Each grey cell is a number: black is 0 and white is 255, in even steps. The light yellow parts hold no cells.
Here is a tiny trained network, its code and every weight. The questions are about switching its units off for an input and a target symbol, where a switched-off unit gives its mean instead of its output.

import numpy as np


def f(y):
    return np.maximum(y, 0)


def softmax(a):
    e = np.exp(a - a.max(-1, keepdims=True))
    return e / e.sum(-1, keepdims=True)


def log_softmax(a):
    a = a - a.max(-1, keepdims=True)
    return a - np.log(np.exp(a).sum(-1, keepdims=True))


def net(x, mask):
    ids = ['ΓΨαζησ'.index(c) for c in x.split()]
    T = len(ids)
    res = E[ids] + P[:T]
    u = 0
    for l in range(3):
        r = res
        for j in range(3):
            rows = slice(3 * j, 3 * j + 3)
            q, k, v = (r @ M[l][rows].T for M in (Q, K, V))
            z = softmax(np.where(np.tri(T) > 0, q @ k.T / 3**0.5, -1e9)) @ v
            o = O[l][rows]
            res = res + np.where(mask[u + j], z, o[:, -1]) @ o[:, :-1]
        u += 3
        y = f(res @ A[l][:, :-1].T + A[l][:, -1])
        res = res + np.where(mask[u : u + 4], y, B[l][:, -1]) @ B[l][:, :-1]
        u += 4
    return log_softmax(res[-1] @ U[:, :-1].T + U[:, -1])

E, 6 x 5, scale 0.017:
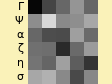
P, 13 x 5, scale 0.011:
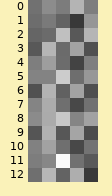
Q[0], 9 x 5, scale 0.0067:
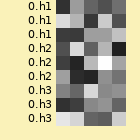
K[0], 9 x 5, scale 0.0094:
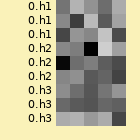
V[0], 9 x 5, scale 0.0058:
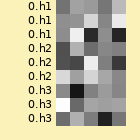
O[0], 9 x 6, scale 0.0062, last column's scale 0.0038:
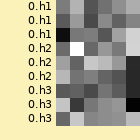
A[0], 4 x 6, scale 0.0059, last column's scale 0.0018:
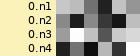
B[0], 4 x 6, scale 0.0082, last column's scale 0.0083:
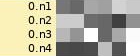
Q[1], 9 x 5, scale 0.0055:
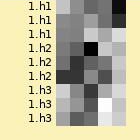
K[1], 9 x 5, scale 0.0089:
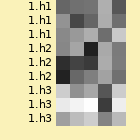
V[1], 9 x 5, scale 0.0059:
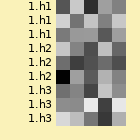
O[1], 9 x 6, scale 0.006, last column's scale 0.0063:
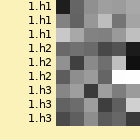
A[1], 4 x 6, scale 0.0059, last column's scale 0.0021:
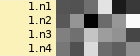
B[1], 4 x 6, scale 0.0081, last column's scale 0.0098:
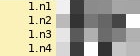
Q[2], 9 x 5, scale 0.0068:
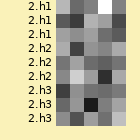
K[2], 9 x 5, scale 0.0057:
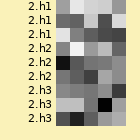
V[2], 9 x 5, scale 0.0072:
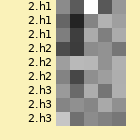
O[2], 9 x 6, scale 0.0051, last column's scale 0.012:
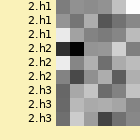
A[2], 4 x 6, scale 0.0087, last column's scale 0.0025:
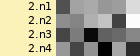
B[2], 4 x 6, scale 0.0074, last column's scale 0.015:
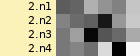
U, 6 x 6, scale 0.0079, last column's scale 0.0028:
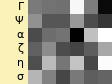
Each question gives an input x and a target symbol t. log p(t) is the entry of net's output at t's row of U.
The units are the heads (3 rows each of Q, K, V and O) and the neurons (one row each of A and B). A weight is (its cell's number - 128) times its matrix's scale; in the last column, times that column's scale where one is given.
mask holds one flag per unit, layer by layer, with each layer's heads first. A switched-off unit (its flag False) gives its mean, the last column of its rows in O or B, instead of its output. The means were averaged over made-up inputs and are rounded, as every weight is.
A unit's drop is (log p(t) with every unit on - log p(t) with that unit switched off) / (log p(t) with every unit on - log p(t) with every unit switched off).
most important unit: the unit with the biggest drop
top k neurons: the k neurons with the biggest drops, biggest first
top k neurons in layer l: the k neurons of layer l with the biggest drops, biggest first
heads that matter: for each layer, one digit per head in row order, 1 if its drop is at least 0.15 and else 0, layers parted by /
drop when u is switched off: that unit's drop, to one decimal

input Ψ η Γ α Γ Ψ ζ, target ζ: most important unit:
1.h2
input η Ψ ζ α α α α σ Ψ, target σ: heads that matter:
000 / 111 / 010
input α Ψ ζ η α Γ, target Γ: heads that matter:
010 / 001 / 100
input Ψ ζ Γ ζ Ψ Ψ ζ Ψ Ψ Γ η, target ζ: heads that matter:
010 / 100 / 110
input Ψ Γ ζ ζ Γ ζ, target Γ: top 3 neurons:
2.n4; 2.n2; 0.n4
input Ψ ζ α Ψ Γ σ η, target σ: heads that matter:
000 / 011 / 010
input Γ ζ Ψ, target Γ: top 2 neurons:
2.n4; 1.n4
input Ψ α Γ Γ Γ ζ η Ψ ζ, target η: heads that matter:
000 / 001 / 110
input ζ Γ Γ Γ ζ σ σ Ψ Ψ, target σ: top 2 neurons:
0.n3; 1.n4
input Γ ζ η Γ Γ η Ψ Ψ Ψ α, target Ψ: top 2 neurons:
2.n4; 0.n4
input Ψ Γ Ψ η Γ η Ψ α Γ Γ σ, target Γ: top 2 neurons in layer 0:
0.n1; 0.n4
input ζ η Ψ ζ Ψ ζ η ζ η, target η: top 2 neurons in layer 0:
0.n3; 0.n4
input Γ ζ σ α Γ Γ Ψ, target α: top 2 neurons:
2.n4; 2.n2
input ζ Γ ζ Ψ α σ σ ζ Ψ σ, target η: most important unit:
1.h2
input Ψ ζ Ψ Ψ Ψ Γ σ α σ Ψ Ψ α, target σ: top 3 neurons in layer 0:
0.n3; 0.n1; 0.n2
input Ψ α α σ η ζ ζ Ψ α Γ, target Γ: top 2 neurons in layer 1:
1.n2; 1.n1
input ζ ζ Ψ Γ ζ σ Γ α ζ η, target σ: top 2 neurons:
1.n1; 0.n3
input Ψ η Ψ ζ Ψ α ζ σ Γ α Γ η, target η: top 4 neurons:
0.n4; 0.n3; 1.n2; 1.n4
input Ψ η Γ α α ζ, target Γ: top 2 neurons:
2.n4; 2.n2
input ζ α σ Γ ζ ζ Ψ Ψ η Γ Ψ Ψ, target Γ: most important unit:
1.h3
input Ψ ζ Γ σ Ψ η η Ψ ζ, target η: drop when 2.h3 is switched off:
-0.1
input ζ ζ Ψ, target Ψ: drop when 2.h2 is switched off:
0.0
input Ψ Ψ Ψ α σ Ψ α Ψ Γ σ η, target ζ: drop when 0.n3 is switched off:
0.3
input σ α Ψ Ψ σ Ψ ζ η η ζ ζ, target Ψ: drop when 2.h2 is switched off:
-0.2
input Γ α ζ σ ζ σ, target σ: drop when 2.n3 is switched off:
0.0
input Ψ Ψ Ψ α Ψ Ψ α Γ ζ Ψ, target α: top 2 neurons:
2.n4; 0.n3
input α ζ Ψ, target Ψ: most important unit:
2.n4
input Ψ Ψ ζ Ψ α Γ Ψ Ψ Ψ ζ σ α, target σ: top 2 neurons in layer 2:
2.n4; 2.n1
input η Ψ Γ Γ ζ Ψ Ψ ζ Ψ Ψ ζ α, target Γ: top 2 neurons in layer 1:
1.n1; 1.n2
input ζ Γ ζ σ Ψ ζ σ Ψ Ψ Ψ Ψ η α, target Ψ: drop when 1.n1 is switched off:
0.2
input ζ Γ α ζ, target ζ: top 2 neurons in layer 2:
2.n3; 2.n4
